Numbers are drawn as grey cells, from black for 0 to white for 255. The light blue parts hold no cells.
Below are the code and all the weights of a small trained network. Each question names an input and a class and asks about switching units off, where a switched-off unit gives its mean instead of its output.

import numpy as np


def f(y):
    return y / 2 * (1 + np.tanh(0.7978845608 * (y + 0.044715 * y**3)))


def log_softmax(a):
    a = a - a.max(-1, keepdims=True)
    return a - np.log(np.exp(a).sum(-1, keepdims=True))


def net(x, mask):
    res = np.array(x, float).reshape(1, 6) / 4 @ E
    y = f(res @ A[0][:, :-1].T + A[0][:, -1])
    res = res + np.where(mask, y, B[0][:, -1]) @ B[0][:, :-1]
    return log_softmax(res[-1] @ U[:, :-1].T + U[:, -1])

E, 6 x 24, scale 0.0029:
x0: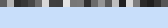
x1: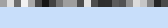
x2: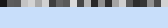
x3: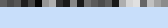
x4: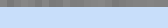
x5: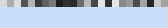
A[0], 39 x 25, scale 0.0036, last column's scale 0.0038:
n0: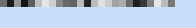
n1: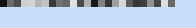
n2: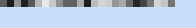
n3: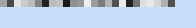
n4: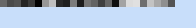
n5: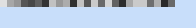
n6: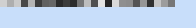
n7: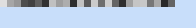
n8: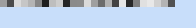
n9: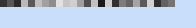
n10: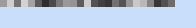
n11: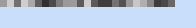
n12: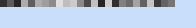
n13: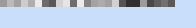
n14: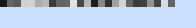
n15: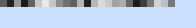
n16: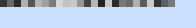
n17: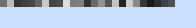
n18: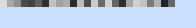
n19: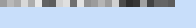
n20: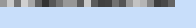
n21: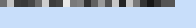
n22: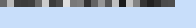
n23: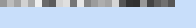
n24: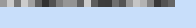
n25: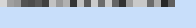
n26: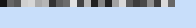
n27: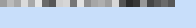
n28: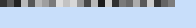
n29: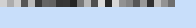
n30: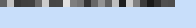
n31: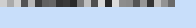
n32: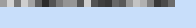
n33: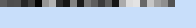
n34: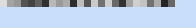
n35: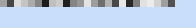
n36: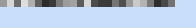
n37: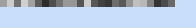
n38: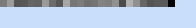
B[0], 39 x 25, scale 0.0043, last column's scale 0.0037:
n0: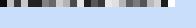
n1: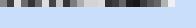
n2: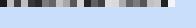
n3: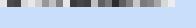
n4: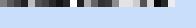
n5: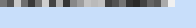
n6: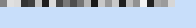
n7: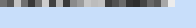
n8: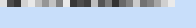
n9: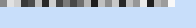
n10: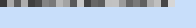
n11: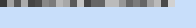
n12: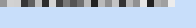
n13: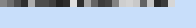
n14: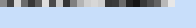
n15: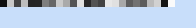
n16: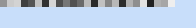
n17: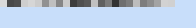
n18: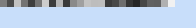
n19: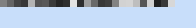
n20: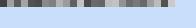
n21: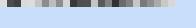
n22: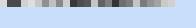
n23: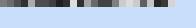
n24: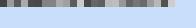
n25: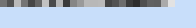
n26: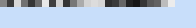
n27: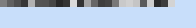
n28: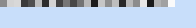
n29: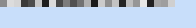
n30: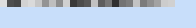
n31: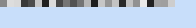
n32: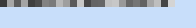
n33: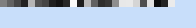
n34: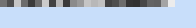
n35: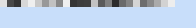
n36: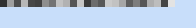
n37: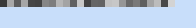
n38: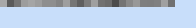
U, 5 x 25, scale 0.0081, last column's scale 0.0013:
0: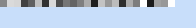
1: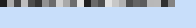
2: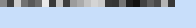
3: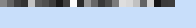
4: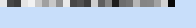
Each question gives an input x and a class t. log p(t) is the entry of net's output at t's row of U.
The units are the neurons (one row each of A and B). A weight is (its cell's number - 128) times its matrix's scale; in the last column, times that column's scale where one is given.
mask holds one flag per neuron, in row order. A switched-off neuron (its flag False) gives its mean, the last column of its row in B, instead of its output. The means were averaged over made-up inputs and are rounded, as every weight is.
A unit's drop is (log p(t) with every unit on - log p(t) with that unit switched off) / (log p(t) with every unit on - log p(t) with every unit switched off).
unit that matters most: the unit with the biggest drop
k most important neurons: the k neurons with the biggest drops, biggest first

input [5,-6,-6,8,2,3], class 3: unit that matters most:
n4
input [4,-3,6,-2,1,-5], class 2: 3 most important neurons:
(n1, n26, n14)
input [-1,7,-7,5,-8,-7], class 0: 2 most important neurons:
(n28, n16)
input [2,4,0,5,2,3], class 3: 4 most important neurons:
(n33, n4, n0, n15)
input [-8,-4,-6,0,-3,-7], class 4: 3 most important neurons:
(n35, n8, n3)
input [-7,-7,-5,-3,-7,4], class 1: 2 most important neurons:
(n0, n15)
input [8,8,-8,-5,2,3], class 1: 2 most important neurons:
(n36, n10)
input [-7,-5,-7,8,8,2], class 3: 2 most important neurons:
(n4, n33)
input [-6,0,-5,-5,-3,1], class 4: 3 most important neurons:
(n35, n3, n8)
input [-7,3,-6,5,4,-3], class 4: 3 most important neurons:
(n35, n8, n3)
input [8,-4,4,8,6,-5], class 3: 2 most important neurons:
(n33, n4)
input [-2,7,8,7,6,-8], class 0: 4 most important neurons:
(n28, n9, n12, n16)
